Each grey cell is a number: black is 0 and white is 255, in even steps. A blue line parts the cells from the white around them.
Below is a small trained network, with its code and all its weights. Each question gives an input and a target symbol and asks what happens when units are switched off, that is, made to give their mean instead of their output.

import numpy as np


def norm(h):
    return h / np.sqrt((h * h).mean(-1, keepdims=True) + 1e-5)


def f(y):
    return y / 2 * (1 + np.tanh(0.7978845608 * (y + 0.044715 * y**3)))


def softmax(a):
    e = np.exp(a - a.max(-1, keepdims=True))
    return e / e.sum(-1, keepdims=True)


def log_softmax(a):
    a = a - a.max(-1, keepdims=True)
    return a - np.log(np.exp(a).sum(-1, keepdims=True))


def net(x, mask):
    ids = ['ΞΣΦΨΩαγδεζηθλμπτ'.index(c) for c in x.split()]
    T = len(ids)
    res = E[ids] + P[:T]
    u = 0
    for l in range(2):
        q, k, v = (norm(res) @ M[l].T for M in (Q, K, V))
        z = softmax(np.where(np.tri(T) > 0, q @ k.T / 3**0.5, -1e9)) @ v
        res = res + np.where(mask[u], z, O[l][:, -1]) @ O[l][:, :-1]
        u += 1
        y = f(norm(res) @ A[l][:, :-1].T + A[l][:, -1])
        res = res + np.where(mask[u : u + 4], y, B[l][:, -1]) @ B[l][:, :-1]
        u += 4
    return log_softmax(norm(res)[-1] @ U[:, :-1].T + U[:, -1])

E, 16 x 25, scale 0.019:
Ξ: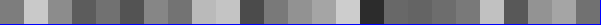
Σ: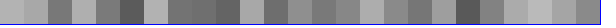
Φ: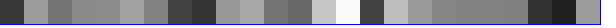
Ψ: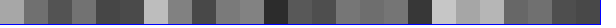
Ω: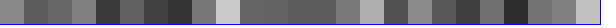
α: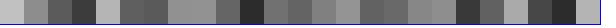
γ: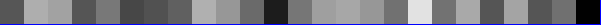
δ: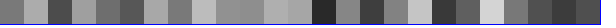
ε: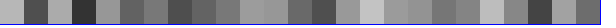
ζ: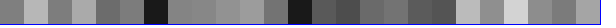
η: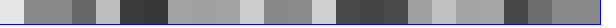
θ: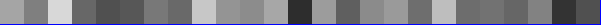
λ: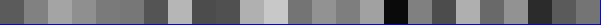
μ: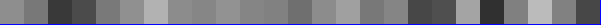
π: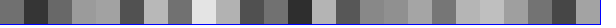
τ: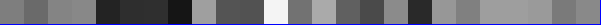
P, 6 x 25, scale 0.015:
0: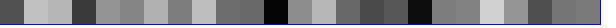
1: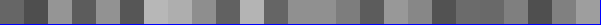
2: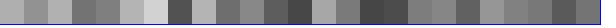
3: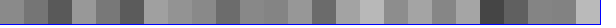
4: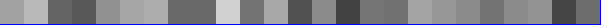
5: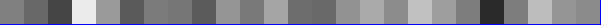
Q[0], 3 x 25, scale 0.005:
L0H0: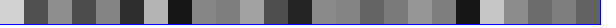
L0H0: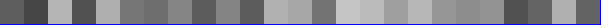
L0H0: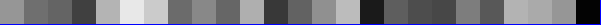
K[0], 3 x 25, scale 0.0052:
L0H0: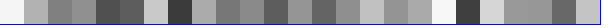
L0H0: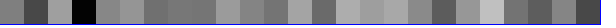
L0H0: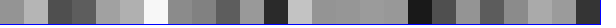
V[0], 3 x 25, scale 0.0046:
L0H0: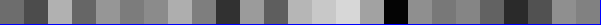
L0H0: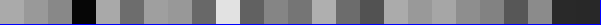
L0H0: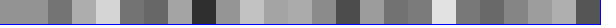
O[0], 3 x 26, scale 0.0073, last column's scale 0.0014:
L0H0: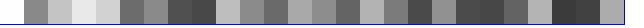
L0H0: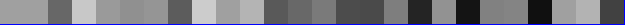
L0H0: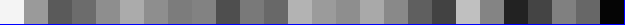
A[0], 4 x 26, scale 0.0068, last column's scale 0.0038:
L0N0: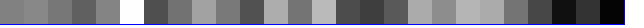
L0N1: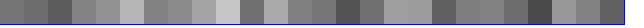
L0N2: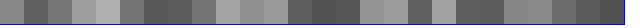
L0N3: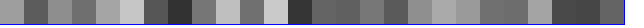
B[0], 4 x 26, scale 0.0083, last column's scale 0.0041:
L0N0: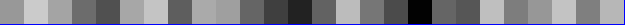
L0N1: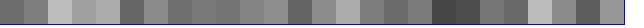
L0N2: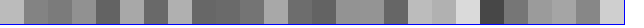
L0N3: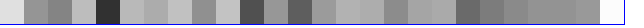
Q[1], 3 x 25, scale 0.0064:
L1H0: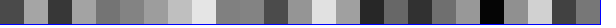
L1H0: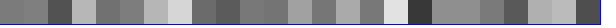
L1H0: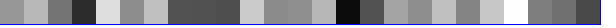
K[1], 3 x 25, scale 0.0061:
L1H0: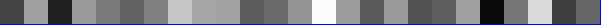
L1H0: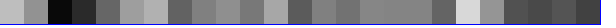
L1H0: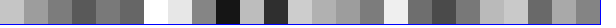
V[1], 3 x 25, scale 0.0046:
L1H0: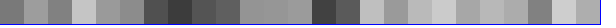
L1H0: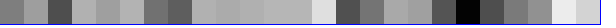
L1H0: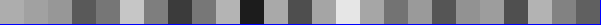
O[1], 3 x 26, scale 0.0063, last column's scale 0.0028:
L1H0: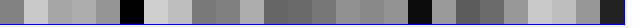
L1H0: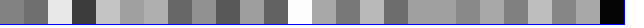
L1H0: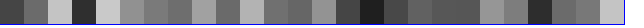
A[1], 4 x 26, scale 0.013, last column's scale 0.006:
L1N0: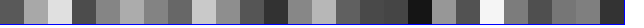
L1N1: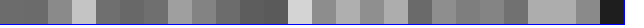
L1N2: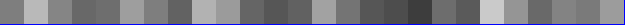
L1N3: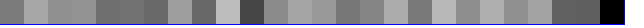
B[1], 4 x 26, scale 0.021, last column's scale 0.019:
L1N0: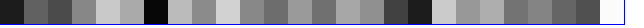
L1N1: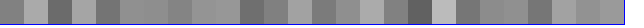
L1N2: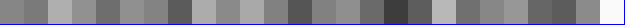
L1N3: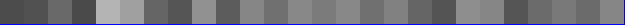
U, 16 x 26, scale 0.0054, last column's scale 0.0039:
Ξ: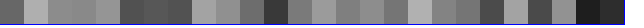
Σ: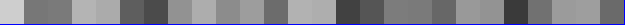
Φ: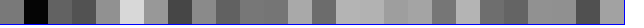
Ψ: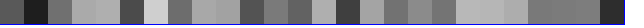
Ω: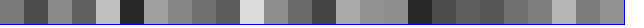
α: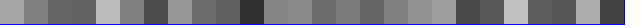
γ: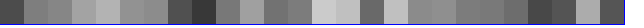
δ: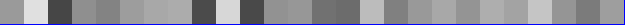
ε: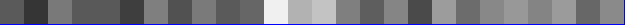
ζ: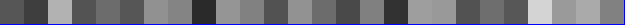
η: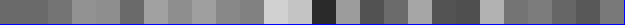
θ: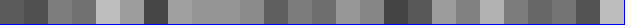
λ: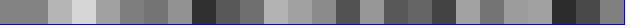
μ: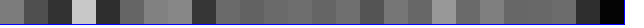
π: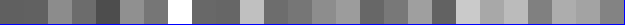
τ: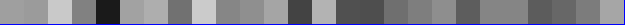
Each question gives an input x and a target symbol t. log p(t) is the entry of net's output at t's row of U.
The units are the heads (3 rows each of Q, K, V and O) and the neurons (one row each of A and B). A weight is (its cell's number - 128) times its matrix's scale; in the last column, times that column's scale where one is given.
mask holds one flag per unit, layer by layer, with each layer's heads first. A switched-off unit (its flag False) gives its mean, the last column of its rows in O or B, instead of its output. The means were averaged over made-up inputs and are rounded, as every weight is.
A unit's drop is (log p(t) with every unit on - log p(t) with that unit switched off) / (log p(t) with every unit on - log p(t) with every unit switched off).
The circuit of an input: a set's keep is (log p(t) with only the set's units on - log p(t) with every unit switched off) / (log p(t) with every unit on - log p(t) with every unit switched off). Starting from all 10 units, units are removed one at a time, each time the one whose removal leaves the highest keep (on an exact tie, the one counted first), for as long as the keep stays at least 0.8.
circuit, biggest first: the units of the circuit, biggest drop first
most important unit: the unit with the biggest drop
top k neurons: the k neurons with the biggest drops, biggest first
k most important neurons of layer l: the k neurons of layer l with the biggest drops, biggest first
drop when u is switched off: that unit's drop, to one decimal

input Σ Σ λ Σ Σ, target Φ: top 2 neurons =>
[L1N3, L1N0]
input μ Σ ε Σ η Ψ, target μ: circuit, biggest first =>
[L1N0, L1N2]
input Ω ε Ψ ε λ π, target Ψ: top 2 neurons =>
[L1N0, L1N2]
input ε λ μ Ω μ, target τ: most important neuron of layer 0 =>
[L0N2]
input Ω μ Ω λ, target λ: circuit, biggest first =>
[L1N0, L0H0]
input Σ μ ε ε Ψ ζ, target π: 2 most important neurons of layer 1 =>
[L1N0, L1N2]
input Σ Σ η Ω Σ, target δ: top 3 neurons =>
[L1N2, L0N0, L1N0]
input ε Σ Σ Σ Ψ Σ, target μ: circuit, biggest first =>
[L1H0, L1N0, L1N2]
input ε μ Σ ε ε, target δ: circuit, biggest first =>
[L1N2, L1N0]
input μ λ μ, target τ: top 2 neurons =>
[L1N0, L0N0]
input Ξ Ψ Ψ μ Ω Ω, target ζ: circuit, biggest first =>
[L1N0, L1N2, L1H0]
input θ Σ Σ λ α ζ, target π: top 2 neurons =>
[L1N0, L1N2]
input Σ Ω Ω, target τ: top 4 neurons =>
[L0N3, L1N0, L0N0, L0N1]
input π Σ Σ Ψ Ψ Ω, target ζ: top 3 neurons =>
[L1N0, L1N2, L1N1]
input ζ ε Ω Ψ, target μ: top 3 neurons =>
[L1N0, L1N2, L0N3]
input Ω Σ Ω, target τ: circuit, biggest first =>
[L0H0, L1N0]
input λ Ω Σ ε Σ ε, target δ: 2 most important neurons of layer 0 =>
[L0N3, L0N2]
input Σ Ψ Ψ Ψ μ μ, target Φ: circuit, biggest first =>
[L1N0, L1N2, L1H0]
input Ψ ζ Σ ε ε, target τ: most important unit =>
L0N3
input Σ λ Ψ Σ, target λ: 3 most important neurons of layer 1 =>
[L1N0, L1N2, L1N1]
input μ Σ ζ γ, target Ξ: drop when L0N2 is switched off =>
0.0
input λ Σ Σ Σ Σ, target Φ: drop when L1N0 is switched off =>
0.6
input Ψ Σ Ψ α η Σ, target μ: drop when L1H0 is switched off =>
0.8
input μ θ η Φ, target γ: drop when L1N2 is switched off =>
0.3
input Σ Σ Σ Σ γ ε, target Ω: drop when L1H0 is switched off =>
0.7
